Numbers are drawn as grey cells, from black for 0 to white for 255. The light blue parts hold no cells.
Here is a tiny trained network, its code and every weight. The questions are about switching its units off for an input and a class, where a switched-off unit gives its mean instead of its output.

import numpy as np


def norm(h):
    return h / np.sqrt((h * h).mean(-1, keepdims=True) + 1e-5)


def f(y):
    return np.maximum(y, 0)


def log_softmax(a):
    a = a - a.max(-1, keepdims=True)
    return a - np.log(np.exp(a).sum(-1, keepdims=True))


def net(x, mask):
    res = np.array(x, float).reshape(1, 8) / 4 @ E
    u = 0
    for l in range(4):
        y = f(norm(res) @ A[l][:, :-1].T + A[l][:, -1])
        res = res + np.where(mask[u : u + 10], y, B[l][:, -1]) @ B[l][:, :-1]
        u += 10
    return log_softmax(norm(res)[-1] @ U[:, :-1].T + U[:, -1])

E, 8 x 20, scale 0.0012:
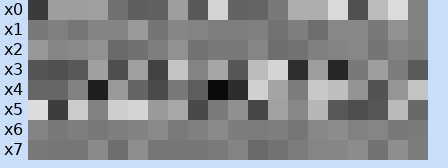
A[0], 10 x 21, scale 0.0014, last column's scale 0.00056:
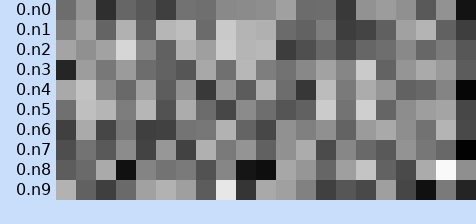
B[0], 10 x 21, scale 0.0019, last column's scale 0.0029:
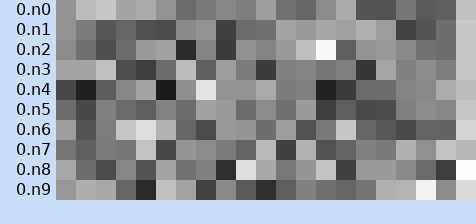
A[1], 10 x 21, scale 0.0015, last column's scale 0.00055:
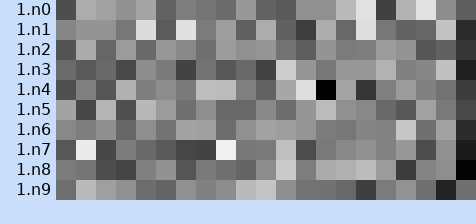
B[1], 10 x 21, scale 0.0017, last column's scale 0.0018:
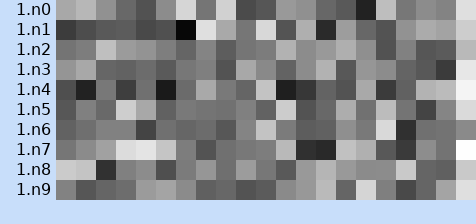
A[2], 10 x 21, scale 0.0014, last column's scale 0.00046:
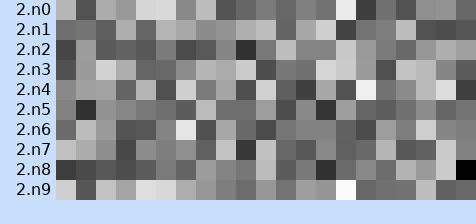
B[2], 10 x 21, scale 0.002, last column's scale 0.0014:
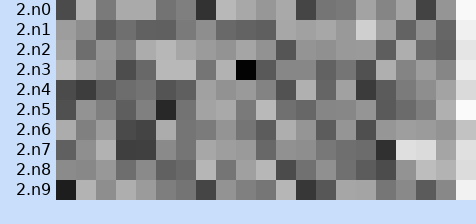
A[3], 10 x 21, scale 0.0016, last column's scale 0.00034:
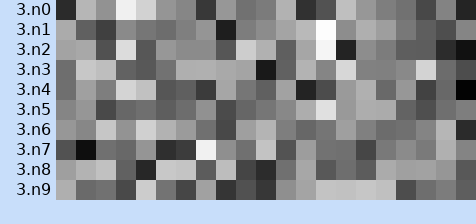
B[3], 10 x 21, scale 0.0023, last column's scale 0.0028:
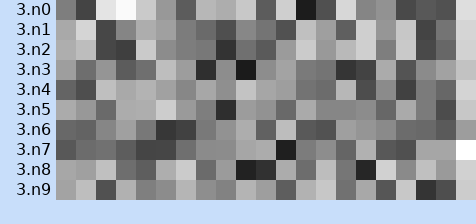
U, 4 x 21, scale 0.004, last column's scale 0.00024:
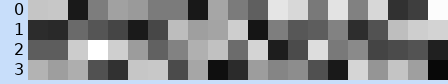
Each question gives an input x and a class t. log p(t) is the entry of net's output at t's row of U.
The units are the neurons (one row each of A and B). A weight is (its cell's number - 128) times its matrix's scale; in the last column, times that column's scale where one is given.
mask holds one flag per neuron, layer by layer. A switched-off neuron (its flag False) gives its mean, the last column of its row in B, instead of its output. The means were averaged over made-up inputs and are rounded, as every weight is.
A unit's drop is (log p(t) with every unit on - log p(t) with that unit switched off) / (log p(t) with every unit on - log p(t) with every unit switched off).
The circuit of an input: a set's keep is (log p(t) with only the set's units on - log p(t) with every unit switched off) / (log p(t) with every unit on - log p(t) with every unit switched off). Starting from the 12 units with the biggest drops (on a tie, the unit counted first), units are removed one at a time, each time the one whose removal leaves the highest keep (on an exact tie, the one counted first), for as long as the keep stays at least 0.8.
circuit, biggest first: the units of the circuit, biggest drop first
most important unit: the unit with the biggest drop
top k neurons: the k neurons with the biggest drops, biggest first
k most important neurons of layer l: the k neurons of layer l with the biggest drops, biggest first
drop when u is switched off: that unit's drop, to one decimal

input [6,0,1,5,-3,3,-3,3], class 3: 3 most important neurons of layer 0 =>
0.n4, 0.n3, 0.n5
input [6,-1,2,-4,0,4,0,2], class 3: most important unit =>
1.n0
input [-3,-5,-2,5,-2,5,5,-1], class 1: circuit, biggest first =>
1.n4, 3.n7
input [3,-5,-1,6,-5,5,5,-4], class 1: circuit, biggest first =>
1.n4, 2.n5, 3.n7
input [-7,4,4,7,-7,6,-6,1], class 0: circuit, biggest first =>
0.n2, 3.n2, 3.n0
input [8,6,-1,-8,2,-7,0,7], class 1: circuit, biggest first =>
2.n4, 0.n5
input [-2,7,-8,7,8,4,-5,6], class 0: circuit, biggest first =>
0.n8, 3.n9
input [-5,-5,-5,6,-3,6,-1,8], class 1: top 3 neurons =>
1.n4, 0.n6, 1.n7
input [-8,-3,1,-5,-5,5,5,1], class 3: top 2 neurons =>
0.n9, 0.n8
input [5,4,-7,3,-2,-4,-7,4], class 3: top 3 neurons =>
0.n3, 2.n3, 1.n0
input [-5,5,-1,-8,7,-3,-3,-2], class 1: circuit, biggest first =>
0.n4, 1.n1
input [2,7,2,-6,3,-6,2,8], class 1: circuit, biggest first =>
0.n4, 2.n4
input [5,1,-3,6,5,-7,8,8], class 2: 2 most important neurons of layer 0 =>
0.n6, 0.n4
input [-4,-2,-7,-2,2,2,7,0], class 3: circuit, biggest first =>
0.n9
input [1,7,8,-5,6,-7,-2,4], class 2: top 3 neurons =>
1.n7, 0.n6, 0.n2
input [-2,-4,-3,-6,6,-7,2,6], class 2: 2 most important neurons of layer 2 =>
2.n1, 2.n8
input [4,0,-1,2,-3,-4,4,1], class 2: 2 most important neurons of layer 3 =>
3.n0, 3.n4
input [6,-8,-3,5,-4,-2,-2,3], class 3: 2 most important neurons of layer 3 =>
3.n3, 3.n8
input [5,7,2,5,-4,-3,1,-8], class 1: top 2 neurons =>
1.n4, 0.n7
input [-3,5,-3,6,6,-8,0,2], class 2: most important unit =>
1.n7
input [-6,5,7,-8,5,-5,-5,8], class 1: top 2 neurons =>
0.n4, 1.n1
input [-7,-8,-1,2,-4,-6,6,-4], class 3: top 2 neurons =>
0.n9, 3.n8
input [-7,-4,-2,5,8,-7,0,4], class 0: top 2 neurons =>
0.n8, 1.n3
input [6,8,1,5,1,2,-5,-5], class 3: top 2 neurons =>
1.n0, 0.n3
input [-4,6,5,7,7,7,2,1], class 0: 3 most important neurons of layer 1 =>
1.n7, 1.n3, 1.n1
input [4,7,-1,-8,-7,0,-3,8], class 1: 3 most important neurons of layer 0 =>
0.n8, 0.n4, 0.n5
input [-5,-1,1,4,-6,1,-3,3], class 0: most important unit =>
0.n2
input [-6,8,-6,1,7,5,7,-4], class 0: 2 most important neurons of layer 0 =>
0.n8, 0.n3
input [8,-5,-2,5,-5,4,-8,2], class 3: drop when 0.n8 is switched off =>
0.1
